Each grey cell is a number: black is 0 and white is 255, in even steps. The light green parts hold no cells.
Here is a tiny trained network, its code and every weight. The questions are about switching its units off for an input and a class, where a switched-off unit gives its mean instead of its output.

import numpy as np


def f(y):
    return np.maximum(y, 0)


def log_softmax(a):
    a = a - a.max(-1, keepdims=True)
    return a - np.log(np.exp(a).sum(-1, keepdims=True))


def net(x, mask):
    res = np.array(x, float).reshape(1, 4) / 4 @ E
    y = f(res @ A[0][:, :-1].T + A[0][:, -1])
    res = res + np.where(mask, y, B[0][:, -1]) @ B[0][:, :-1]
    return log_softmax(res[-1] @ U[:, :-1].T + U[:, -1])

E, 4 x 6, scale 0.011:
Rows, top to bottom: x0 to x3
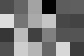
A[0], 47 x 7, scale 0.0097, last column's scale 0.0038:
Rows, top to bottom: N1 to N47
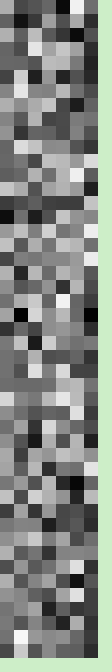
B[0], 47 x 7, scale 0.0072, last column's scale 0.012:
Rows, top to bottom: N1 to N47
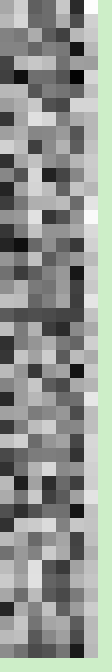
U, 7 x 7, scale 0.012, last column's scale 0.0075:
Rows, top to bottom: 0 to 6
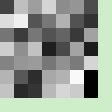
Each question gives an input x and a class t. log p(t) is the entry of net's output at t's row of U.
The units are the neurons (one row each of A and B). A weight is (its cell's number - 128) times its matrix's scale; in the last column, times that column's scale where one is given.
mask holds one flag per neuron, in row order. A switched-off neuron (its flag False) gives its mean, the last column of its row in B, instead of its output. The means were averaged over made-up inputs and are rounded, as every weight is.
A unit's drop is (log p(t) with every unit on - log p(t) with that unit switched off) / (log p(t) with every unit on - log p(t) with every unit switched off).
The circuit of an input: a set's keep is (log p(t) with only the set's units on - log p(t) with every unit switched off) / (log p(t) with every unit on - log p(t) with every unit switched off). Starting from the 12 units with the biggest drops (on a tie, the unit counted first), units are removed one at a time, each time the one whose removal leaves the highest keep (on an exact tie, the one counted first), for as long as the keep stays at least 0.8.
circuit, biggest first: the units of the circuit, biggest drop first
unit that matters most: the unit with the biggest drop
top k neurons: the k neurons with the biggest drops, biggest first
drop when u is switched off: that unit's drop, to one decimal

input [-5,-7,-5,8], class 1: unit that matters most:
N22
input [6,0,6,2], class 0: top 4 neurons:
[N38 N44 N15 N26]
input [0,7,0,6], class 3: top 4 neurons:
[N36 N8 N3 N1]
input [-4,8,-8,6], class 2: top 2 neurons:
[N18 N23]
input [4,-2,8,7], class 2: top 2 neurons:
[N6 N37]
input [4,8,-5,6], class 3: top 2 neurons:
[N36 N3]
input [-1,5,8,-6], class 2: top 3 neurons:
[N6 N35 N37]
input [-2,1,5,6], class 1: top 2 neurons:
[N11 N46]
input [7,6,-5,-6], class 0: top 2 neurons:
[N9 N34]
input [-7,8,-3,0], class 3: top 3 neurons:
[N36 N8 N42]
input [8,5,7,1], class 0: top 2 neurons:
[N38 N44]
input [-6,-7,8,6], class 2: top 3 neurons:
[N6 N37 N47]
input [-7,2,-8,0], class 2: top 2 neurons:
[N23 N18]
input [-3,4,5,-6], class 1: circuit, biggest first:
[N32]
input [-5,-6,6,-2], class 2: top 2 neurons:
[N6 N37]
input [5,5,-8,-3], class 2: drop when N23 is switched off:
0.1
